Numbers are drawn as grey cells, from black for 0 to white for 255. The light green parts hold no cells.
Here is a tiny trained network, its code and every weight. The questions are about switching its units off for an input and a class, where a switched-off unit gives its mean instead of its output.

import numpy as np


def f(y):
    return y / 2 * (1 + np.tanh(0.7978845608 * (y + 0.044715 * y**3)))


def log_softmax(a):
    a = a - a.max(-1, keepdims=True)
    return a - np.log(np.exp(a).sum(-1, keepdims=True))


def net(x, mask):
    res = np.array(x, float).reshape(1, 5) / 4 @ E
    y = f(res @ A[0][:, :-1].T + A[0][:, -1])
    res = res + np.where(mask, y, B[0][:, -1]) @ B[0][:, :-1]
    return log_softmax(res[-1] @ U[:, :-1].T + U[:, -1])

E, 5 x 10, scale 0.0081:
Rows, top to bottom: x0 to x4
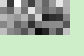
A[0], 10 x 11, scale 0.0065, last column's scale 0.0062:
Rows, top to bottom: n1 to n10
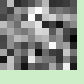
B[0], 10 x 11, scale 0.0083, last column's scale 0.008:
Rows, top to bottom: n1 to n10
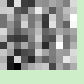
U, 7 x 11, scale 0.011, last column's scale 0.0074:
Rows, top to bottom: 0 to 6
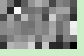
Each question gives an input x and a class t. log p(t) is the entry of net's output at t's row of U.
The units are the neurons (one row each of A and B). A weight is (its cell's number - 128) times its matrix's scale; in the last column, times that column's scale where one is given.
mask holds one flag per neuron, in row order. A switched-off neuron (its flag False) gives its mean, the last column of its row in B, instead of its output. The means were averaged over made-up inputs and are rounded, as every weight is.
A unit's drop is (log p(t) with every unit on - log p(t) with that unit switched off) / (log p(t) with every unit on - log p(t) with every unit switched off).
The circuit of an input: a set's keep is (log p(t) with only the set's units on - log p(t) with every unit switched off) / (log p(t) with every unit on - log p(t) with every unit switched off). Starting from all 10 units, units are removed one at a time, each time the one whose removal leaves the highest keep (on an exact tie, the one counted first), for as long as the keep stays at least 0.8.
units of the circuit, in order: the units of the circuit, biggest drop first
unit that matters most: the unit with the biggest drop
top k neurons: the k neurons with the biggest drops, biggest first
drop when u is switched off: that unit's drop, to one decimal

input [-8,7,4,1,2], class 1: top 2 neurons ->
(n9 n1)
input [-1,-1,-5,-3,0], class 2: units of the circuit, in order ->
(n3 n1)
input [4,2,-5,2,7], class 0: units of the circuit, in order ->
(n10 n8)
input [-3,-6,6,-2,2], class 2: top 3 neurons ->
(n4 n9 n2)
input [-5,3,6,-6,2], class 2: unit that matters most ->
n4
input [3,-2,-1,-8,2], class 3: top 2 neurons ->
(n9 n1)
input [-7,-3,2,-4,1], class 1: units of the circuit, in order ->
(n9 n1)
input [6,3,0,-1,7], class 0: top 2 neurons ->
(n8 n10)
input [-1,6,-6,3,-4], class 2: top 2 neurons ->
(n3 n1)
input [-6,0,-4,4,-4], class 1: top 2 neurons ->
(n1 n9)
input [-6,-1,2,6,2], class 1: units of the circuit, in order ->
(n1 n9)
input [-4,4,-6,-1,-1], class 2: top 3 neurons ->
(n3 n7 n1)
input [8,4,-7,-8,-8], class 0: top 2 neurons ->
(n2 n6)
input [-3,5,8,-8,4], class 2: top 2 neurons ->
(n4 n1)
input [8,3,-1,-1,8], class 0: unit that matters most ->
n8
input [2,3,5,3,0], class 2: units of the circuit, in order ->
(n4 n1)
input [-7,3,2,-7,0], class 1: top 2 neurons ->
(n9 n1)
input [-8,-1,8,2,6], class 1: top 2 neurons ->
(n1 n9)
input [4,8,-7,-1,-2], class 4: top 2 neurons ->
(n4 n2)
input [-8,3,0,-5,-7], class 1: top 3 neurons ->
(n9 n1 n8)
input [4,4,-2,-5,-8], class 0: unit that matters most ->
n2
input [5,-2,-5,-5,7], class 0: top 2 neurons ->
(n10 n8)
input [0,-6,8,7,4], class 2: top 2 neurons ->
(n4 n9)
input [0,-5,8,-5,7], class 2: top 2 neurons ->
(n4 n2)
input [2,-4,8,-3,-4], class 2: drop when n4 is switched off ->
0.6
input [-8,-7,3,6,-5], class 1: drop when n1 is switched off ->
0.7
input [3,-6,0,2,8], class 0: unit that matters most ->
n10
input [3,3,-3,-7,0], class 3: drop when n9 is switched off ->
0.2
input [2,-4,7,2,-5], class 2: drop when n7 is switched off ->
-0.1
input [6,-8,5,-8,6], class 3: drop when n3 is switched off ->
-0.2
